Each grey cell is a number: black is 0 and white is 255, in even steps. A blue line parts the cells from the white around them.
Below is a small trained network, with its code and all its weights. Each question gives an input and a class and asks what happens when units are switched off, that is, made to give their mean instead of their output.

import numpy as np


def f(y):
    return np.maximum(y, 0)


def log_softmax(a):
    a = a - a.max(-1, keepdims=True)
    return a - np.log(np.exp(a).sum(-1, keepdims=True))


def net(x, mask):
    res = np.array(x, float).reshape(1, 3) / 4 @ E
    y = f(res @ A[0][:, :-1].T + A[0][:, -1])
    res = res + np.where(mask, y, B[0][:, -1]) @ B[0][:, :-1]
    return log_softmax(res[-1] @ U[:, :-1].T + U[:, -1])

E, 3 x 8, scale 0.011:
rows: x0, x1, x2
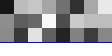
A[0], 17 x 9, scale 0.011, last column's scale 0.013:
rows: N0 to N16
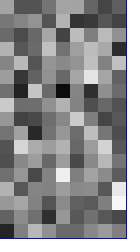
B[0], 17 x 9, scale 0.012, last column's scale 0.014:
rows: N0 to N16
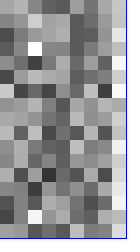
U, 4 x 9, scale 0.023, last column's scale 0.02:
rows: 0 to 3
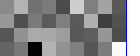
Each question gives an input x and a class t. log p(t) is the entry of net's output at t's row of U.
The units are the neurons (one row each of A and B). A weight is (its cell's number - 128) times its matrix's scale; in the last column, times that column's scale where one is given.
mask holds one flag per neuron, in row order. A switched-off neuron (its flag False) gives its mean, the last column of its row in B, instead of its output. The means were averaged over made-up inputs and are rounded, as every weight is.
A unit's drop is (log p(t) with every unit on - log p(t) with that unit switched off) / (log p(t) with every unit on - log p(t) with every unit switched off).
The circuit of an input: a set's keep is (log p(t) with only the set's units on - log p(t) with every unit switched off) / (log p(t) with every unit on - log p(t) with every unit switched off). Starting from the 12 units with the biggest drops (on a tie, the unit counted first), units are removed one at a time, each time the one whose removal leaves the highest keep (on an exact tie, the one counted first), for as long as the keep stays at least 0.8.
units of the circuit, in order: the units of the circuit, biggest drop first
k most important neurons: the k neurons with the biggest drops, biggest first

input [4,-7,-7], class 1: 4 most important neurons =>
[N12; N9; N2; N5]
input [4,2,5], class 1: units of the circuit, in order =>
[N6]
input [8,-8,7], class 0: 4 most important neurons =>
[N16; N11; N10; N2]
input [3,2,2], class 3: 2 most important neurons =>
[N8; N0]
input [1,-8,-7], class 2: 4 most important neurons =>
[N15; N6; N1; N14]
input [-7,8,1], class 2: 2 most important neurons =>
[N5; N2]
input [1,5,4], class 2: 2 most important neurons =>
[N2; N12]
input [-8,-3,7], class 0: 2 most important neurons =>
[N0; N8]
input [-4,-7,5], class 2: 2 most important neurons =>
[N15; N1]
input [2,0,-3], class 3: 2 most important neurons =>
[N6; N3]
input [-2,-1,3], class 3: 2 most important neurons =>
[N12; N9]
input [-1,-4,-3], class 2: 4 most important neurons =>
[N6; N15; N16; N1]
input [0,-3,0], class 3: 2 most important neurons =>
[N3; N5]
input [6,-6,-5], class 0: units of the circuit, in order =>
[N10]
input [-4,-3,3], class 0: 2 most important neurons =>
[N4; N0]
